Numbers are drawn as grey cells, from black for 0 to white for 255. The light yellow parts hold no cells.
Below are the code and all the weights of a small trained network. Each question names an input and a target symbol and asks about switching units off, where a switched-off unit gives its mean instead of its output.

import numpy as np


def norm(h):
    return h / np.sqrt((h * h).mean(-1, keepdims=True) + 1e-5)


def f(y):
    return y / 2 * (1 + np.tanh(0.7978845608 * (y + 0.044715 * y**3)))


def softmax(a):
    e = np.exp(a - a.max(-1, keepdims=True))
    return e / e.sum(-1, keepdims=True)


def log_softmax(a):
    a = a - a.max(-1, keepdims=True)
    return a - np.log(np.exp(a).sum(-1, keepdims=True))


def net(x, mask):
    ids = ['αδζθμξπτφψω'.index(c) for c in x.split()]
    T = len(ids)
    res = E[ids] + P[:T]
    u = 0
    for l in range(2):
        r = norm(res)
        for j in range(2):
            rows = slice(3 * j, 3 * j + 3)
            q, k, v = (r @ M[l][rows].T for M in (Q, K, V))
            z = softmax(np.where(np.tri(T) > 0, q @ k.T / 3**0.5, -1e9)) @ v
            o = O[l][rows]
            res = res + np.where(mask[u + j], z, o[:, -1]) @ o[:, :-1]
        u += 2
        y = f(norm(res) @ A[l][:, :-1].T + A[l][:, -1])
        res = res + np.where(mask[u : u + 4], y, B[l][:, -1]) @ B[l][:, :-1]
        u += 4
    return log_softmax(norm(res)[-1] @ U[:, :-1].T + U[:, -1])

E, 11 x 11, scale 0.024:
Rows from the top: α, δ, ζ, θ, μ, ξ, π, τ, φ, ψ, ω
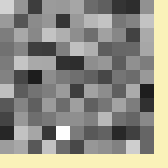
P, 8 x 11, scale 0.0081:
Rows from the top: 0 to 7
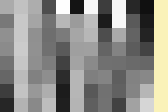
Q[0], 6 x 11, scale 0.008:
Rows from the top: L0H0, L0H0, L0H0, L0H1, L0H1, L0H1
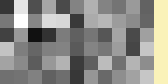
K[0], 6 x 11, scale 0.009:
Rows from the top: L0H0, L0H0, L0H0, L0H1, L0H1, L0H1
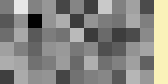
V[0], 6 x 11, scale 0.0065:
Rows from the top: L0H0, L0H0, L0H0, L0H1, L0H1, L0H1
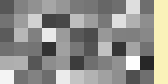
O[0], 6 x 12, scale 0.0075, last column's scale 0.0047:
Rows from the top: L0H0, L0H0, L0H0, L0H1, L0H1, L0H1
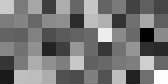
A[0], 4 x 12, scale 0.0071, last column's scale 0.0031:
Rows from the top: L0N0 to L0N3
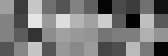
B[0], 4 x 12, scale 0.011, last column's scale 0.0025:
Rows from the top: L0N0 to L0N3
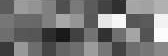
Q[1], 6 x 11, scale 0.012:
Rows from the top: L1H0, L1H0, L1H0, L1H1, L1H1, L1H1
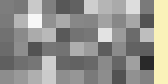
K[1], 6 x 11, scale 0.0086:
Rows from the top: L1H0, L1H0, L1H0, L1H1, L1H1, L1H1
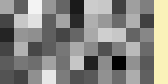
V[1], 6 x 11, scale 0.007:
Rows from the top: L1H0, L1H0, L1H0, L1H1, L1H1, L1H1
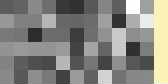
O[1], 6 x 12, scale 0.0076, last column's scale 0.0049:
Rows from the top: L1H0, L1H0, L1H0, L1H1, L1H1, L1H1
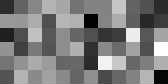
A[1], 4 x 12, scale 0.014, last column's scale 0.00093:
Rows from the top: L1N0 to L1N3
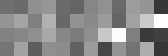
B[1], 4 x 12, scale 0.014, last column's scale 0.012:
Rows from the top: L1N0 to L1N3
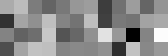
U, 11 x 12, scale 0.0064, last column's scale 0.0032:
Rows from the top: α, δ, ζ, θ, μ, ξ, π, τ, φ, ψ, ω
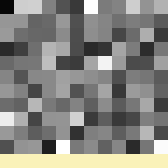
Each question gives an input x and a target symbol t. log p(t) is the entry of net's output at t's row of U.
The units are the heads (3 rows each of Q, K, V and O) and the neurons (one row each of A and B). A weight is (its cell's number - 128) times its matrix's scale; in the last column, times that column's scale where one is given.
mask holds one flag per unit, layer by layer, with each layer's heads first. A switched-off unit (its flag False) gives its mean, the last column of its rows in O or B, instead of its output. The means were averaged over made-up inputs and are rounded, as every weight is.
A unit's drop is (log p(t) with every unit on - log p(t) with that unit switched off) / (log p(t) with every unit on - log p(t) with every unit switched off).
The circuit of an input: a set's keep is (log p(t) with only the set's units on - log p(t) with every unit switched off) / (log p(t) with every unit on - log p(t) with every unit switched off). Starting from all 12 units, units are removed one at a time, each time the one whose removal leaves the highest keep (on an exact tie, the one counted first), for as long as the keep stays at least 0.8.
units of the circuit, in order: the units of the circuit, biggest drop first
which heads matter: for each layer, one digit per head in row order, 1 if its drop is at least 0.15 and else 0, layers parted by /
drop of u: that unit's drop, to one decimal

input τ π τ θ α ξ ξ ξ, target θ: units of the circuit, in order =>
(L1H0)
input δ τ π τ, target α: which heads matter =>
01 / 10
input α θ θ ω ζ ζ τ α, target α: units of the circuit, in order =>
(L1H0, L1N1, L1N2)
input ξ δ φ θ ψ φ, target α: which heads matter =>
01 / 11
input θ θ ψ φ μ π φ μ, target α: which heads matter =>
01 / 01
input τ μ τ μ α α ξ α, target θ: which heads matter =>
11 / 10
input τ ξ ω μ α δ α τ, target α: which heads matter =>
01 / 01
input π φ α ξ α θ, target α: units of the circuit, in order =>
(L1H1, L1N2)
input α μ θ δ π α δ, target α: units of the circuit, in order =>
(L1N1, L1N2)
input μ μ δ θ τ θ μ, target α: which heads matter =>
00 / 01
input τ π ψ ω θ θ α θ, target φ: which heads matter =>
11 / 10
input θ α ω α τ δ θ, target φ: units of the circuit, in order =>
(L1N2, L1H0)
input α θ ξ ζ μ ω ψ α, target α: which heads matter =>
10 / 11
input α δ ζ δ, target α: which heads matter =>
10 / 01
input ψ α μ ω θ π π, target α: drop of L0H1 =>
1.4
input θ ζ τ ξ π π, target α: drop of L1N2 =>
0.3
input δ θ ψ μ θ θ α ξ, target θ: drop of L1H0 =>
0.5
